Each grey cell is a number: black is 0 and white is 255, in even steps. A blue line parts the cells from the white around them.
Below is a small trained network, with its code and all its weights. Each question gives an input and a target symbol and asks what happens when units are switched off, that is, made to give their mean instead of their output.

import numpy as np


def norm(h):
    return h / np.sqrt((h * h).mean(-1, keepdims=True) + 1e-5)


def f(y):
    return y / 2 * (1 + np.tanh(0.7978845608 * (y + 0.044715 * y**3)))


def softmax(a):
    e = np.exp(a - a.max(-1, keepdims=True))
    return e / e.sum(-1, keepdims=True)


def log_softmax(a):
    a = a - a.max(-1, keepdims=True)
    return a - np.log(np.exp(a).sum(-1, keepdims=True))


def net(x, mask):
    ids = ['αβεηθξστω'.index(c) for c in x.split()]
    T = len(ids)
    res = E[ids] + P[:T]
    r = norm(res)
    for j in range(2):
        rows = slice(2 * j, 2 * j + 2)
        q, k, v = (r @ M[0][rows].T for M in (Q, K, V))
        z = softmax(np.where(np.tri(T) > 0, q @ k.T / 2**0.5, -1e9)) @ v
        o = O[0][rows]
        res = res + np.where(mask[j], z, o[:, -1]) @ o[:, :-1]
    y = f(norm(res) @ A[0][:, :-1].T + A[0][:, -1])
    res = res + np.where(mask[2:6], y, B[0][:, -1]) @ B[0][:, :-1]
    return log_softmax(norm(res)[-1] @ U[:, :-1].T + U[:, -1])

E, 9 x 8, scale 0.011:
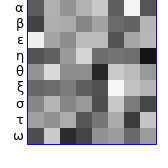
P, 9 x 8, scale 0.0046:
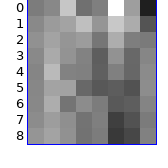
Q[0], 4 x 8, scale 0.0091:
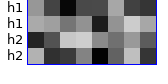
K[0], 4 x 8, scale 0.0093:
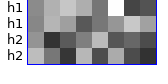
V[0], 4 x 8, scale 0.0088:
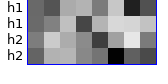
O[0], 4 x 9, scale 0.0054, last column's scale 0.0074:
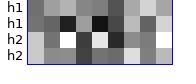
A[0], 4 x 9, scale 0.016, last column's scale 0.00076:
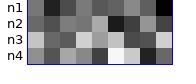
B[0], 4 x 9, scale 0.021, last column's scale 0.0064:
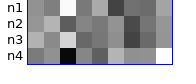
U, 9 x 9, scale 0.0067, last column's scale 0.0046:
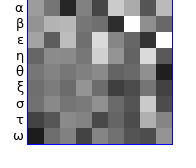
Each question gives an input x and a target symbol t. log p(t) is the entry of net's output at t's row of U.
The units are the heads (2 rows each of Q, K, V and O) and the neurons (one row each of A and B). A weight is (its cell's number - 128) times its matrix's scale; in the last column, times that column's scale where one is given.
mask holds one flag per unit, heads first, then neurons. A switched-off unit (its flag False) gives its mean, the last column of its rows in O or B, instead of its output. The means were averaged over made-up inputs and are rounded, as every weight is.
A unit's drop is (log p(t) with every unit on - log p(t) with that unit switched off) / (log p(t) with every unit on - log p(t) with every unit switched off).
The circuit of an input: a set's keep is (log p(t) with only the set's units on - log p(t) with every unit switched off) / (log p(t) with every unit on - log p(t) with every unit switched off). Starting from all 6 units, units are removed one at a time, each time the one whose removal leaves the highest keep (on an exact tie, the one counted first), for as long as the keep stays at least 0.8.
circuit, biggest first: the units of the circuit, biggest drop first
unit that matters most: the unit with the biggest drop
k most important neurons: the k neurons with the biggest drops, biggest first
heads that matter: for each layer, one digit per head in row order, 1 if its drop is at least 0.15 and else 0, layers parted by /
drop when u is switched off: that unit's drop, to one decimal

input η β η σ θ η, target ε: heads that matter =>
10
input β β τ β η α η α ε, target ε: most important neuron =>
[n4]
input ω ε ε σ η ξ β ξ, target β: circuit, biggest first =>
[n1, h1, h2, n4]
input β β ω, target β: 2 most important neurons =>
[n4, n2]
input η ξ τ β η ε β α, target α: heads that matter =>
11
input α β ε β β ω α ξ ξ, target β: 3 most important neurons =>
[n1, n4, n2]
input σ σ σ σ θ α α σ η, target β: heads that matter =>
11
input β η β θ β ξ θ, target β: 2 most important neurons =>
[n4, n2]
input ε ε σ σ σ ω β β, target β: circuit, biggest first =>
[h2, n4]
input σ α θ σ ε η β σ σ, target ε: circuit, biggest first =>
[h2, n4]
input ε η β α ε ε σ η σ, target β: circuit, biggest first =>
[h1, n4, n3, n2]
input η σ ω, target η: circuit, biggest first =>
[h1, n4, h2]
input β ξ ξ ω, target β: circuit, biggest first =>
[h1, n1]
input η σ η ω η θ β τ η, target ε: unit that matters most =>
h1
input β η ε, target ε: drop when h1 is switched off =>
0.8
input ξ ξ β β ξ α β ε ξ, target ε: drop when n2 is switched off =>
0.0
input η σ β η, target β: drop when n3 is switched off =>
0.1
